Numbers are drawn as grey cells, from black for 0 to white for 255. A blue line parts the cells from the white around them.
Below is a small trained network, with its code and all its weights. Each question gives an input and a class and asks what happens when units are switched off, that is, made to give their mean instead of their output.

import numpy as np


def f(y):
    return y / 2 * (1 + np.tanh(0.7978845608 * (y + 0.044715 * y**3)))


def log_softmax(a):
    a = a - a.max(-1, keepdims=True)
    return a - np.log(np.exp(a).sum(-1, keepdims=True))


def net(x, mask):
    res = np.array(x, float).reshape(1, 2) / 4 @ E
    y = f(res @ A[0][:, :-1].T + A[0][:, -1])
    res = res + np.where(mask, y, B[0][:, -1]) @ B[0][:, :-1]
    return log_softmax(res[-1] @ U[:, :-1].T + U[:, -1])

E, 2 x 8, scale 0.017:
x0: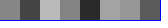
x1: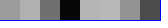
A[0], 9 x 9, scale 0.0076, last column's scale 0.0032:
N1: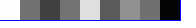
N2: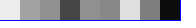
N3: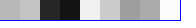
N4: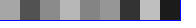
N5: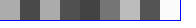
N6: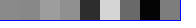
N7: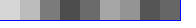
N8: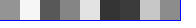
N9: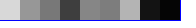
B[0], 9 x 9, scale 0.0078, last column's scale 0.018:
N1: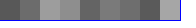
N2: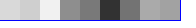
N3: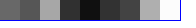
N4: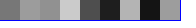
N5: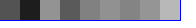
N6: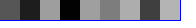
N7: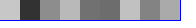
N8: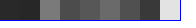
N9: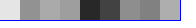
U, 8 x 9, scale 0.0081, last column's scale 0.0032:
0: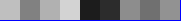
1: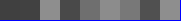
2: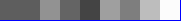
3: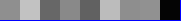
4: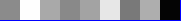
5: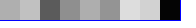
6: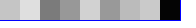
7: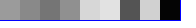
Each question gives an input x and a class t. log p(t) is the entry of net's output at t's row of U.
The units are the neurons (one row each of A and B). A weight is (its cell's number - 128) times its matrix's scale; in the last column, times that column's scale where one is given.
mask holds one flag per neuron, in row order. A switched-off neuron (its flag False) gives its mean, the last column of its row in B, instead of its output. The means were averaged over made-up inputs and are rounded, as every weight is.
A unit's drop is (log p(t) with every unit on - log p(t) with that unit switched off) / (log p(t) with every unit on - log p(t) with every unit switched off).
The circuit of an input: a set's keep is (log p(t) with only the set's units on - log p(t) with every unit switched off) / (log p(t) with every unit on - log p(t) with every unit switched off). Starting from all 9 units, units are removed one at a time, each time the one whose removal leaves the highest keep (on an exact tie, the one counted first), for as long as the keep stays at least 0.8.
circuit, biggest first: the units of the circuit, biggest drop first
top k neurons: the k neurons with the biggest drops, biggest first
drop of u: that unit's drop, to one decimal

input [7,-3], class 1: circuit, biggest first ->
N6
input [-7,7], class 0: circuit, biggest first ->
N9, N2
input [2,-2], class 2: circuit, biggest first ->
N8, N9, N7
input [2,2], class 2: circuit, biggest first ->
N8, N4
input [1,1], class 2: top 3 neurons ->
N8, N4, N6
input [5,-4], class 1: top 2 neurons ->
N6, N9
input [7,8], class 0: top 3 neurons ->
N9, N2, N7
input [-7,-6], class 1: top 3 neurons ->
N8, N9, N2
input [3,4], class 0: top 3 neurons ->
N9, N8, N2
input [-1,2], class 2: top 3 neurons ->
N4, N6, N8
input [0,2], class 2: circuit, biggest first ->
N4, N8
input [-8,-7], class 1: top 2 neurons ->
N8, N9
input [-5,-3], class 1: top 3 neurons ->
N8, N9, N2
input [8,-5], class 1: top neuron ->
N6
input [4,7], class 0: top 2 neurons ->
N9, N2
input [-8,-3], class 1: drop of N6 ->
0.0
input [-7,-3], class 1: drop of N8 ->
0.7
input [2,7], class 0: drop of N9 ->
0.1
